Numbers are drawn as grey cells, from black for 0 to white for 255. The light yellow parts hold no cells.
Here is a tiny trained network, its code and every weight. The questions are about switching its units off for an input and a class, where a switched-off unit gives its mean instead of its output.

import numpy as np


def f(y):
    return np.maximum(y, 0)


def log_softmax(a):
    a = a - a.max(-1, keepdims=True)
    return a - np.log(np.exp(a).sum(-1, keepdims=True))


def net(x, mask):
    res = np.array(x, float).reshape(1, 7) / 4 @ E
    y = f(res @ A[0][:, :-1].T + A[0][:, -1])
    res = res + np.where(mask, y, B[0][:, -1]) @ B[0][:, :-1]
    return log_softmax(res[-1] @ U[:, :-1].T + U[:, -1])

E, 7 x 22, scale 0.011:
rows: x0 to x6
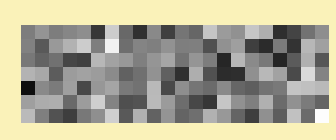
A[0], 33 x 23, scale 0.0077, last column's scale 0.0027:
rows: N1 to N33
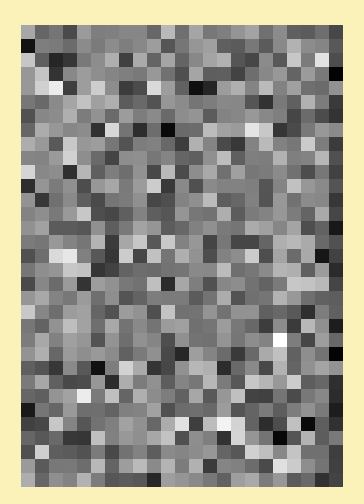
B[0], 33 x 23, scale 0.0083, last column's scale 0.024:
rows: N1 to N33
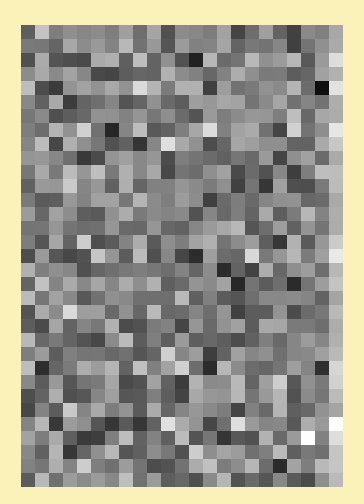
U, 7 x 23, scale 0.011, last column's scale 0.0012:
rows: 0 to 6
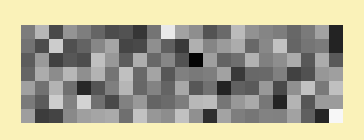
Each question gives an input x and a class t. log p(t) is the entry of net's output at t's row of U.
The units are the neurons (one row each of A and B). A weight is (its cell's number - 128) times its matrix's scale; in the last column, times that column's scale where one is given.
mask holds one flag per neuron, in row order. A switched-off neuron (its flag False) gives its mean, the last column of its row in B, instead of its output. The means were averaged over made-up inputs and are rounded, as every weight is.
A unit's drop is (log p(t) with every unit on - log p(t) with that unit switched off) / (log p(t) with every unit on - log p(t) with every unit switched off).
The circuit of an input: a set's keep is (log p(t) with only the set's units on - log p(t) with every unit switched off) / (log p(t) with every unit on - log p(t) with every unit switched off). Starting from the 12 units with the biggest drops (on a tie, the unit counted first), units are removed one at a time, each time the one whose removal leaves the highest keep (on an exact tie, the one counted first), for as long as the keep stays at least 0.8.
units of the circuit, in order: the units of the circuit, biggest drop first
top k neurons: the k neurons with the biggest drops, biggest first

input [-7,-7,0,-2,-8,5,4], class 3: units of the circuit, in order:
(N11)
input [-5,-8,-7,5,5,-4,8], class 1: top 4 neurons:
(N26; N31; N17; N15)
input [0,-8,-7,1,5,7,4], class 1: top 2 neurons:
(N26; N31)
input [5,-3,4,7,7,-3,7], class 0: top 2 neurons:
(N9; N17)
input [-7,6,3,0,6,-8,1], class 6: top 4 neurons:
(N25; N8; N13; N26)
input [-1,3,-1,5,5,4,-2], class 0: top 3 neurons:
(N9; N24; N11)
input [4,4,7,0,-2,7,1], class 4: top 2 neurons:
(N30; N25)
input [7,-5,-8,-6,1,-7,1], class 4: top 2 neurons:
(N18; N23)
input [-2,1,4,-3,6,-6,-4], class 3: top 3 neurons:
(N5; N19; N12)
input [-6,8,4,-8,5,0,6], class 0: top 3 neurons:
(N29; N26; N31)
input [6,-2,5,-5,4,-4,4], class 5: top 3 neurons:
(N8; N9; N17)
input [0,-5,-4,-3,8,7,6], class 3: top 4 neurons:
(N19; N12; N25; N17)
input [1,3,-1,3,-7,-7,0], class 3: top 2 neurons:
(N5; N11)
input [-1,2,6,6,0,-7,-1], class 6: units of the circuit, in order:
(N25)
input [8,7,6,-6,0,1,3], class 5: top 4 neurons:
(N8; N26; N31; N9)
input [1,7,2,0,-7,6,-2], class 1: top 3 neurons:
(N27; N6; N22)
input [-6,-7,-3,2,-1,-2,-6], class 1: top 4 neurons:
(N26; N31; N8; N3)
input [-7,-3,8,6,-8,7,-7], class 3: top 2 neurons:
(N33; N3)
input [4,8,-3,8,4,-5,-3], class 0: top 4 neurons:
(N9; N24; N4; N26)
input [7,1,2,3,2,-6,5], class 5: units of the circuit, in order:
(N8)
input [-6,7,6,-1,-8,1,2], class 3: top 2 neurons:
(N11; N1)
